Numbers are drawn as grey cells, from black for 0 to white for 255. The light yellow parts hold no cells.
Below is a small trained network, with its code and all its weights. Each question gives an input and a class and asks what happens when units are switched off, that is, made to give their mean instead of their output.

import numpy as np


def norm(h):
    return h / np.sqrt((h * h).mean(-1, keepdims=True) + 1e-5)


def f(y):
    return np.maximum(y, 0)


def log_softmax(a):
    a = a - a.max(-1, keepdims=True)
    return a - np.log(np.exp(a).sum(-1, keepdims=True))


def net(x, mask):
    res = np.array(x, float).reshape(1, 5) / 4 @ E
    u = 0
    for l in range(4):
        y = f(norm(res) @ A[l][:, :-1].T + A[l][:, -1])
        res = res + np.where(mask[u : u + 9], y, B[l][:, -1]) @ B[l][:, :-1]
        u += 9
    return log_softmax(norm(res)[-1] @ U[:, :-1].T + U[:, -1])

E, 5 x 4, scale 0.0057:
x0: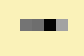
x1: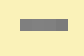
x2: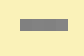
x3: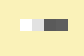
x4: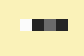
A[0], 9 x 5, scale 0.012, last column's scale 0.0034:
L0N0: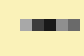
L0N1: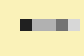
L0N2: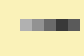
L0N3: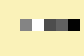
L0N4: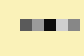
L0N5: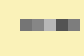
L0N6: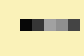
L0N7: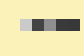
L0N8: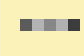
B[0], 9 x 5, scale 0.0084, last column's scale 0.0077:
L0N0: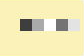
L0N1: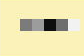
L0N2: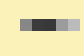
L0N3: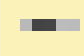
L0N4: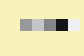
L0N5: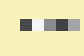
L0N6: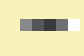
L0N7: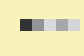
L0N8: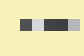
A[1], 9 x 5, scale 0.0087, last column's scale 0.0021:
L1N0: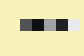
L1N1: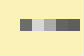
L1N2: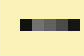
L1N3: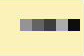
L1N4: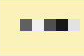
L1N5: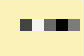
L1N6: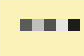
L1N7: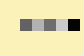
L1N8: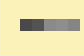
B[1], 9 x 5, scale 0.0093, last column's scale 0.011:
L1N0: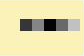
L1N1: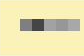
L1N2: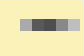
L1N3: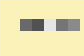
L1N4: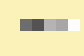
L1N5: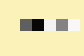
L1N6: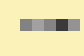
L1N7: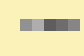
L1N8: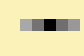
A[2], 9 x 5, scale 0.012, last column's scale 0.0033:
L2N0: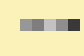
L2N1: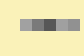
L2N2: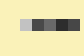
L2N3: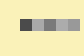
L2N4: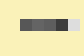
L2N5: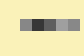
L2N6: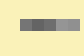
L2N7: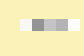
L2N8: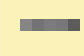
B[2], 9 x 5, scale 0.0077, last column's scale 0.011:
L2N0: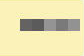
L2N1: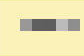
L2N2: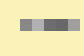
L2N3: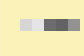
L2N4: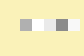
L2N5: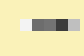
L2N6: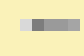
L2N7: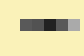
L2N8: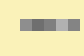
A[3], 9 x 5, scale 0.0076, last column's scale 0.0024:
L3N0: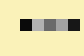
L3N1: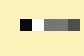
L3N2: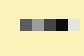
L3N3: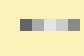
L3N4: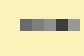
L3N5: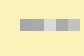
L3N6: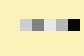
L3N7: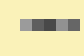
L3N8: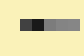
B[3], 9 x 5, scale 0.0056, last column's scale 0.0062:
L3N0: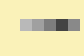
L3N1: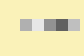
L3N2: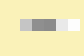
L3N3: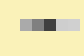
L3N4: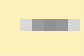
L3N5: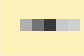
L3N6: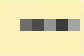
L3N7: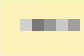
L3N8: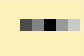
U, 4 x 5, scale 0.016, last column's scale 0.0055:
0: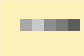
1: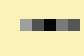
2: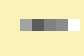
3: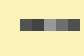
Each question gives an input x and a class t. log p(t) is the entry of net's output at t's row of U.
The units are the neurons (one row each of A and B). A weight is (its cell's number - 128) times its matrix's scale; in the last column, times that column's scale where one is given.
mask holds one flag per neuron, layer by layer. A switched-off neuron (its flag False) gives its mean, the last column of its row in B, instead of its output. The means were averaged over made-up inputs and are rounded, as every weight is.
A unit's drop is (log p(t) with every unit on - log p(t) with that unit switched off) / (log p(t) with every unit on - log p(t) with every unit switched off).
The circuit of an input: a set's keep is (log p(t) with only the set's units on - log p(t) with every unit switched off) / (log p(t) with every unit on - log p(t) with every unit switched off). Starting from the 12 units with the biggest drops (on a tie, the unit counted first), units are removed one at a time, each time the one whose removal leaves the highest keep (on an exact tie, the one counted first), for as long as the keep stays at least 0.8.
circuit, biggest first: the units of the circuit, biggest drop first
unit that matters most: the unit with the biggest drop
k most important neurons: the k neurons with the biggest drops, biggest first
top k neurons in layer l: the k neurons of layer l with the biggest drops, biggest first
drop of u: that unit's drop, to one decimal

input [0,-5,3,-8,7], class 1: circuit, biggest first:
L1N0
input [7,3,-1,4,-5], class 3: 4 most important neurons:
L0N4, L1N5, L1N4, L0N6
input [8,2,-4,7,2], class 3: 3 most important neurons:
L0N0, L0N4, L0N6
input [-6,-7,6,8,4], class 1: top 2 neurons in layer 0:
L0N4, L0N2
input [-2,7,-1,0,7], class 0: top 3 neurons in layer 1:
L1N5, L1N4, L1N0
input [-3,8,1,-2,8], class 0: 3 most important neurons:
L1N5, L0N4, L1N4
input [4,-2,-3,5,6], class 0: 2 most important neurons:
L0N2, L0N4
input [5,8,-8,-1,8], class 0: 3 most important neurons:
L1N5, L0N0, L1N4
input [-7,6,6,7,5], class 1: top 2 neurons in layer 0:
L0N2, L0N4
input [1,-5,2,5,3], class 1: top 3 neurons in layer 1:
L1N5, L1N0, L1N4
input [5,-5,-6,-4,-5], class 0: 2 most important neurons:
L2N4, L0N0
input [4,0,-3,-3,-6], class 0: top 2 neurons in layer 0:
L0N1, L0N0
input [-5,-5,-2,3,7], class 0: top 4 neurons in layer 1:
L1N5, L1N4, L1N0, L1N2
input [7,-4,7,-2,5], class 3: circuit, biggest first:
L0N0
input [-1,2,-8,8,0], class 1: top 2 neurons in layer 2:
L2N7, L2N4
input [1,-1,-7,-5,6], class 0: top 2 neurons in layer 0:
L0N0, L0N7
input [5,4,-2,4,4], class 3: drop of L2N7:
-0.1
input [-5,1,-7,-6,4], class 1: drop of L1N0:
0.5
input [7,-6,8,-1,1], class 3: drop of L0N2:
0.0
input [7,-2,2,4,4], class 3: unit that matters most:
L0N0
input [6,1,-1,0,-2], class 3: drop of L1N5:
0.1
